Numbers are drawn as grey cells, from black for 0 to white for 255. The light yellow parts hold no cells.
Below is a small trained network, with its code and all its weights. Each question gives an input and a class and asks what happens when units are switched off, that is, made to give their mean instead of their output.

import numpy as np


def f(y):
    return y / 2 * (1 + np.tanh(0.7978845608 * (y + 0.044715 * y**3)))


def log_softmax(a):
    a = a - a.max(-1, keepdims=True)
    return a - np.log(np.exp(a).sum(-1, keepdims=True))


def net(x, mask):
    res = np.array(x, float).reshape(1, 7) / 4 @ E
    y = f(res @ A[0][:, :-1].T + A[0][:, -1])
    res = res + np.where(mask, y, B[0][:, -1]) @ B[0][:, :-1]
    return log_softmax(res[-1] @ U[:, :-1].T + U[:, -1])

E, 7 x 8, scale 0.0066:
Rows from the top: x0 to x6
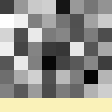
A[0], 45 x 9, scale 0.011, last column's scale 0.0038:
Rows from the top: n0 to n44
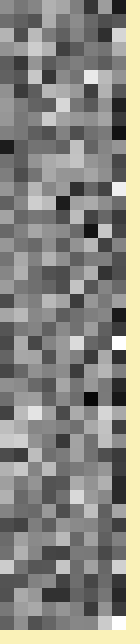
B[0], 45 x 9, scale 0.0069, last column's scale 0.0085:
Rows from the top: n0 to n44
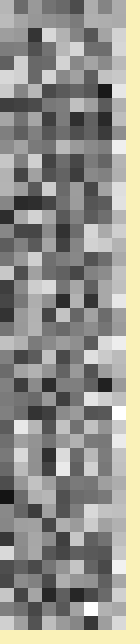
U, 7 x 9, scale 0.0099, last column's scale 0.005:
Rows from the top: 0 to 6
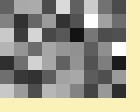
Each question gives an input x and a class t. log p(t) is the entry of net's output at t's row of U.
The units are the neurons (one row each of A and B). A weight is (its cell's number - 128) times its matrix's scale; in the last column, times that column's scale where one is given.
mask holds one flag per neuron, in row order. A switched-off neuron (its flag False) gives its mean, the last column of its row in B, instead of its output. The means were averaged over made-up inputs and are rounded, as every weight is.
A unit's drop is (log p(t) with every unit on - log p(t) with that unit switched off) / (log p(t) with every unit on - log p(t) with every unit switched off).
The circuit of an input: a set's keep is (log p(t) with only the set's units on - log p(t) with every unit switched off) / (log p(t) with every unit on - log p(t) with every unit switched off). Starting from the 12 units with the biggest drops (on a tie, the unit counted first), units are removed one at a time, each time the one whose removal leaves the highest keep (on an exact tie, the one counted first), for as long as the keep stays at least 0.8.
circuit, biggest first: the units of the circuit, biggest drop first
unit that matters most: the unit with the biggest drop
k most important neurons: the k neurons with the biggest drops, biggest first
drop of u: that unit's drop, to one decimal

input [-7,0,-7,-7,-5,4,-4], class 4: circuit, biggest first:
(n21, n38)
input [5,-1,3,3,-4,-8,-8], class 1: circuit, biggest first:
(n17)
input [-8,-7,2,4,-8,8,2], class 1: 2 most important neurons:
(n16, n7)
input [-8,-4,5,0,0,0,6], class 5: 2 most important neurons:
(n40, n7)
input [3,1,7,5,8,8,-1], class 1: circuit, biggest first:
(n28, n25)
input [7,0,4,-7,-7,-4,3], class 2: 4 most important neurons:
(n8, n12, n11, n40)
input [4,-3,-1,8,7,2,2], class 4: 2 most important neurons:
(n20, n15)
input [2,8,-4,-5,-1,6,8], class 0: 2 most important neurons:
(n30, n33)
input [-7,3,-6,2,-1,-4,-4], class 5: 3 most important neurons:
(n40, n5, n13)
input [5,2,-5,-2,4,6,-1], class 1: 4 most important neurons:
(n25, n28, n16, n43)
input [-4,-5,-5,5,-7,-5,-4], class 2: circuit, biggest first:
(n6, n11)
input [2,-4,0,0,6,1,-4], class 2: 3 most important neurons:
(n42, n39, n19)
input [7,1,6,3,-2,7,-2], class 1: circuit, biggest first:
(n16, n43)
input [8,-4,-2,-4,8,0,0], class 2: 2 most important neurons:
(n42, n39)
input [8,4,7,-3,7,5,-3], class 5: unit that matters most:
n3
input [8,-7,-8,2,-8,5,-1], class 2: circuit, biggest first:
(n6, n11)
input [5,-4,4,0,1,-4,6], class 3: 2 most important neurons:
(n5, n40)
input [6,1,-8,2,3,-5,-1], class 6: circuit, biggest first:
(n24, n44)
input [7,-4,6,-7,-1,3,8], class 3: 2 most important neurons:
(n5, n13)
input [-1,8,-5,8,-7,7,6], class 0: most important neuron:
(n30)
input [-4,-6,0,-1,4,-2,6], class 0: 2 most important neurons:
(n37, n4)
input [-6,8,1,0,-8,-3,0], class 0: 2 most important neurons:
(n30, n33)
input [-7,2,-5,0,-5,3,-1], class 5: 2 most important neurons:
(n7, n40)
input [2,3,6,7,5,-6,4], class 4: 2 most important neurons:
(n35, n34)
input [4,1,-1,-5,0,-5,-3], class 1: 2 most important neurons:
(n36, n17)
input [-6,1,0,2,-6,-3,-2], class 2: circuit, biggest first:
(n6, n12)
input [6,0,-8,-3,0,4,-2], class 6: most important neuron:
(n24)
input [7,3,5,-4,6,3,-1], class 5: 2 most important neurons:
(n3, n29)
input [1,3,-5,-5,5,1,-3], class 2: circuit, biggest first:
(n42, n39)
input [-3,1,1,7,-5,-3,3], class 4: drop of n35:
0.2
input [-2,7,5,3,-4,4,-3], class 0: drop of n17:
0.0
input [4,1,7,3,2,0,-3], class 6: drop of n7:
0.1
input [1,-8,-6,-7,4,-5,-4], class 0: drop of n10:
0.1
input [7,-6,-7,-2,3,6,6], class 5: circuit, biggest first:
(n29)
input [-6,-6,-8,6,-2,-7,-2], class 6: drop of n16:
0.2
